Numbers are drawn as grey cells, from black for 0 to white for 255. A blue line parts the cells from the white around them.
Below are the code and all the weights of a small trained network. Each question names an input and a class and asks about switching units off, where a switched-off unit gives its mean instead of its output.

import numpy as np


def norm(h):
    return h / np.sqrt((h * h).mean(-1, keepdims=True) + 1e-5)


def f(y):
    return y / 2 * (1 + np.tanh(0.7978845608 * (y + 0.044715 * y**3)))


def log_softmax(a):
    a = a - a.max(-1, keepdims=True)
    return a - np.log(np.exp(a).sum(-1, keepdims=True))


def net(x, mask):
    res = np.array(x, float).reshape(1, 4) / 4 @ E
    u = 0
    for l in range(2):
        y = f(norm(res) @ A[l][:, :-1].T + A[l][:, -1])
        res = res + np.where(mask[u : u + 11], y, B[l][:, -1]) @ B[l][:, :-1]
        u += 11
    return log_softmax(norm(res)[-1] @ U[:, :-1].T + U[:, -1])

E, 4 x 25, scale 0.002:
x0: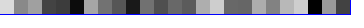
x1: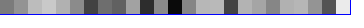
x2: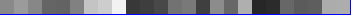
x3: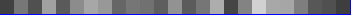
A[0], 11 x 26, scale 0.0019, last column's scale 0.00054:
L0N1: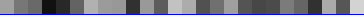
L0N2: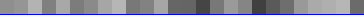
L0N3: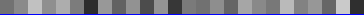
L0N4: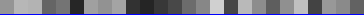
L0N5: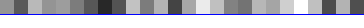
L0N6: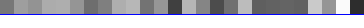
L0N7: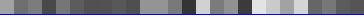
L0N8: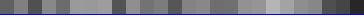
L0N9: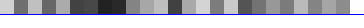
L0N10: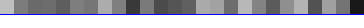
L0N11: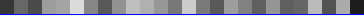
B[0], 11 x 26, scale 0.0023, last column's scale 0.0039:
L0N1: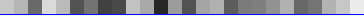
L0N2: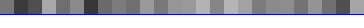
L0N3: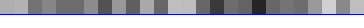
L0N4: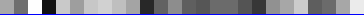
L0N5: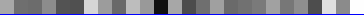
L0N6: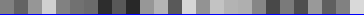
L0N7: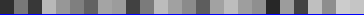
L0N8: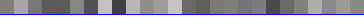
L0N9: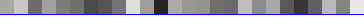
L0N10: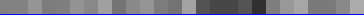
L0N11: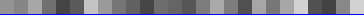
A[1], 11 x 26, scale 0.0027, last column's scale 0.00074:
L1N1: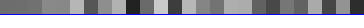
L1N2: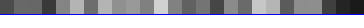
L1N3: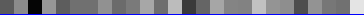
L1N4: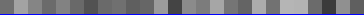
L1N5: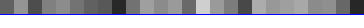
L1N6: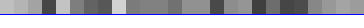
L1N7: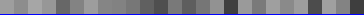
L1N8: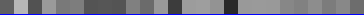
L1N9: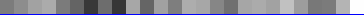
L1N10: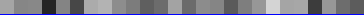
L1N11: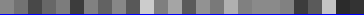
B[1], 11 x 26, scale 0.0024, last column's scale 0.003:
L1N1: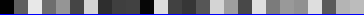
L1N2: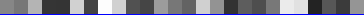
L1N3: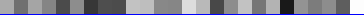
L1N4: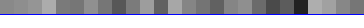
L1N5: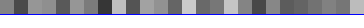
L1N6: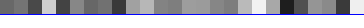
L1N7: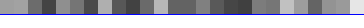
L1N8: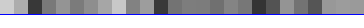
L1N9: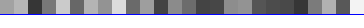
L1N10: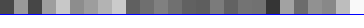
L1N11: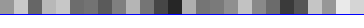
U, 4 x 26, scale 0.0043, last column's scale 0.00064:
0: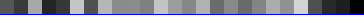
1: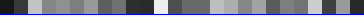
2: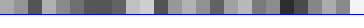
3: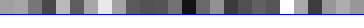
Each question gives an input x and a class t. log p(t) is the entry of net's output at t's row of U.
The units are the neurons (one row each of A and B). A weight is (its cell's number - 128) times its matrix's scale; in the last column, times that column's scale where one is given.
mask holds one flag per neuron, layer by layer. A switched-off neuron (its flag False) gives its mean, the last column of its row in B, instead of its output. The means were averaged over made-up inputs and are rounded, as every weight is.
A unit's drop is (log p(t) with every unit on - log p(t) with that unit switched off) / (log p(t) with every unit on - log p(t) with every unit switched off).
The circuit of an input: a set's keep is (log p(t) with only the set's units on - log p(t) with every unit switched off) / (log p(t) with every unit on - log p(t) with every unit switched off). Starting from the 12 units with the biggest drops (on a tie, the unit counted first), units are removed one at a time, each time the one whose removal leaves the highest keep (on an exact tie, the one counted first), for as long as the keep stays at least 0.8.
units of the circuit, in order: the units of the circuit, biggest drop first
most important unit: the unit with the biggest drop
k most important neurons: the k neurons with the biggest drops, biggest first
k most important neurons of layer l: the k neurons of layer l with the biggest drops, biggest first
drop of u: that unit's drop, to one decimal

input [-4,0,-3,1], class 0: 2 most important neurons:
L0N1, L0N9
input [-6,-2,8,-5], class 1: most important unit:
L1N1
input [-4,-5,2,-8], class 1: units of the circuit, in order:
L0N5, L1N1, L0N9
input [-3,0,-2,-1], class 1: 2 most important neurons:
L0N1, L0N6
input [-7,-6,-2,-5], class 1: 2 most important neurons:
L0N5, L1N1
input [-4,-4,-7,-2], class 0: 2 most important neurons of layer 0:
L0N1, L0N11
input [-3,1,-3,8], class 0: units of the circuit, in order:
L0N1, L1N2
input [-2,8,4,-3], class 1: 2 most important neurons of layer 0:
L0N6, L0N1
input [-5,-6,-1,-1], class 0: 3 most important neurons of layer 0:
L0N5, L0N9, L0N3
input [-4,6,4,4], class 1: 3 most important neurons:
L1N1, L0N1, L0N6
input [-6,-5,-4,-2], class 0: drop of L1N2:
0.1
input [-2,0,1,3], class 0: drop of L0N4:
0.2
